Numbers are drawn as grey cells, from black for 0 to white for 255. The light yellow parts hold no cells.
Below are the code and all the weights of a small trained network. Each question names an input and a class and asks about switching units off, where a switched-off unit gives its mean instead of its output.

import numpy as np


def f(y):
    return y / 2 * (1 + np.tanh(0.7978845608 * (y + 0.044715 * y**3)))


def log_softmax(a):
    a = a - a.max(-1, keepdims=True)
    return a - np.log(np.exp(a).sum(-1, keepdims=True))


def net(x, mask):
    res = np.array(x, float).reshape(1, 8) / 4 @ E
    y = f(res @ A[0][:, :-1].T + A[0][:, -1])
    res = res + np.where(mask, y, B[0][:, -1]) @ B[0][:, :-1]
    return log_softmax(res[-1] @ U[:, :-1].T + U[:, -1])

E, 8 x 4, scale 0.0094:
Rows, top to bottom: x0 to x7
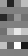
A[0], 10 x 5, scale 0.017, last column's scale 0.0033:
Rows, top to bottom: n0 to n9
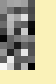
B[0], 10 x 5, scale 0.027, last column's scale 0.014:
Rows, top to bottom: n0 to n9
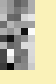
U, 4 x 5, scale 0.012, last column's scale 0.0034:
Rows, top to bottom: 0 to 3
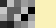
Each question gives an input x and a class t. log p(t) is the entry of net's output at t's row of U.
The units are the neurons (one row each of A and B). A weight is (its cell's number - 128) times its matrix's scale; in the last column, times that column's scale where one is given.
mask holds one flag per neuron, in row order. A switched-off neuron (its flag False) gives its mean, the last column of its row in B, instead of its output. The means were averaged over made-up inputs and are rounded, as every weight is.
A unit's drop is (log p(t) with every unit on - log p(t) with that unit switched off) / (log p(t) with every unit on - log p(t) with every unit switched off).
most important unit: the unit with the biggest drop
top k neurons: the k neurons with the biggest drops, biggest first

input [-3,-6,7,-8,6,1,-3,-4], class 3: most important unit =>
n5
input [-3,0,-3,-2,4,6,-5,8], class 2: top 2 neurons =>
(n4 n6)
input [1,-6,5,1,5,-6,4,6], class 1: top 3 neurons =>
(n4 n9 n7)
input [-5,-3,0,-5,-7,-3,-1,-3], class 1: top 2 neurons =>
(n6 n7)
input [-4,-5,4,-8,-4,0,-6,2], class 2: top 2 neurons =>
(n4 n2)
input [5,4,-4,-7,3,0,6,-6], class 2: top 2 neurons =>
(n2 n8)
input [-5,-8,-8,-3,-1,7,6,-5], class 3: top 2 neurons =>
(n4 n9)
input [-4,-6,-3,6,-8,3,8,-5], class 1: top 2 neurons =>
(n4 n1)
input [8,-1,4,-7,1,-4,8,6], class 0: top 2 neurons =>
(n4 n7)
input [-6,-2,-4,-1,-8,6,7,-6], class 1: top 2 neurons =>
(n4 n7)
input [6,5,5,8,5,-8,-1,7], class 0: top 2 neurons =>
(n7 n9)
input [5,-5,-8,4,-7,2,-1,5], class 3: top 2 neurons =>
(n9 n2)
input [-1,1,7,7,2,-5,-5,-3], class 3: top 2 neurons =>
(n5 n2)
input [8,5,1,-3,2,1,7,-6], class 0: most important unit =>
n4
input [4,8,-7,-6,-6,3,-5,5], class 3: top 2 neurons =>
(n9 n2)
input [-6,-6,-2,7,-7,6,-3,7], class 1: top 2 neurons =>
(n6 n7)
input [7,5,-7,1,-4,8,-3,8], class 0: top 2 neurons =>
(n7 n5)
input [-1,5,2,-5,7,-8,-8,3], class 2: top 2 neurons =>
(n4 n6)
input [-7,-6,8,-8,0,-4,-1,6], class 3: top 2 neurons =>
(n5 n7)
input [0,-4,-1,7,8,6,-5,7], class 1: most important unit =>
n2
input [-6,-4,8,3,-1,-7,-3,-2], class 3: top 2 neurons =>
(n5 n7)
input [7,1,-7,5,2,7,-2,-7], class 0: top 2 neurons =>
(n7 n5)
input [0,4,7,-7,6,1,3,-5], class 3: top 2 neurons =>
(n5 n6)
